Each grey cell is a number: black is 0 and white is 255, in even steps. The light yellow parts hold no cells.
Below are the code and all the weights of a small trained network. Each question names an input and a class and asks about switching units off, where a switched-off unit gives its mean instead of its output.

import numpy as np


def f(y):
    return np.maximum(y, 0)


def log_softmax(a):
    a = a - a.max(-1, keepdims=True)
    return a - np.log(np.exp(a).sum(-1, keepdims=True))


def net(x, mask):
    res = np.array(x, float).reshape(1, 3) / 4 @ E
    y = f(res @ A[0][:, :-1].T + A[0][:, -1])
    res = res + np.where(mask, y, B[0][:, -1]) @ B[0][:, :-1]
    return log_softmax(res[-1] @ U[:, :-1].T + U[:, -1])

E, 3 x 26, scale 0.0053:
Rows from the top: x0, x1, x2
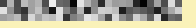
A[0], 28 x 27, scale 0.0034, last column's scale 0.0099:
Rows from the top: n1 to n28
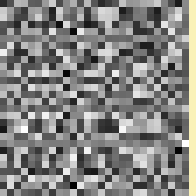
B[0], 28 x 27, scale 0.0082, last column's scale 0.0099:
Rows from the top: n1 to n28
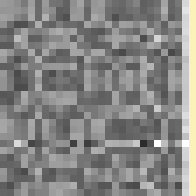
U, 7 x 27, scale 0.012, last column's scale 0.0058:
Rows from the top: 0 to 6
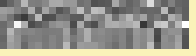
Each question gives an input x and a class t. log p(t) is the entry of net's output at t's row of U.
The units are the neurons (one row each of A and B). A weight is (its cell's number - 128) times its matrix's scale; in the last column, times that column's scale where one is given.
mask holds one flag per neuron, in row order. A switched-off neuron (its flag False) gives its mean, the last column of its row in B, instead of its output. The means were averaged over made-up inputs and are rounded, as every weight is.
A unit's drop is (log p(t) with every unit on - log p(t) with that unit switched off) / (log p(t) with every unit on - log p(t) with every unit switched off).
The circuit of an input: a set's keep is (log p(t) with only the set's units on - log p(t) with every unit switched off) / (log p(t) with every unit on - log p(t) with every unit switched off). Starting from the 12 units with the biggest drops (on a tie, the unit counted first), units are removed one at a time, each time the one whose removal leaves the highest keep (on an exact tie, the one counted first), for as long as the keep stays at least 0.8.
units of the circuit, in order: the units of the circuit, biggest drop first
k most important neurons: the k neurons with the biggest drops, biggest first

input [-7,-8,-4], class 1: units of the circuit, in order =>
[n19]
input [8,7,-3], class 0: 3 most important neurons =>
[n27, n5, n7]
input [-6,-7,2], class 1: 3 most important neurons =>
[n19, n22, n18]
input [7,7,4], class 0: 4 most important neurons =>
[n5, n27, n7, n15]
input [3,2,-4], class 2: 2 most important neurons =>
[n4, n25]
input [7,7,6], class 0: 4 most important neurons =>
[n5, n27, n7, n15]
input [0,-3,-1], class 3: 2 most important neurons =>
[n8, n3]
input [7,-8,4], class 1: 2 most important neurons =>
[n19, n22]
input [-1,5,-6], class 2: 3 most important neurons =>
[n4, n25, n9]
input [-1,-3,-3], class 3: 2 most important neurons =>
[n8, n3]
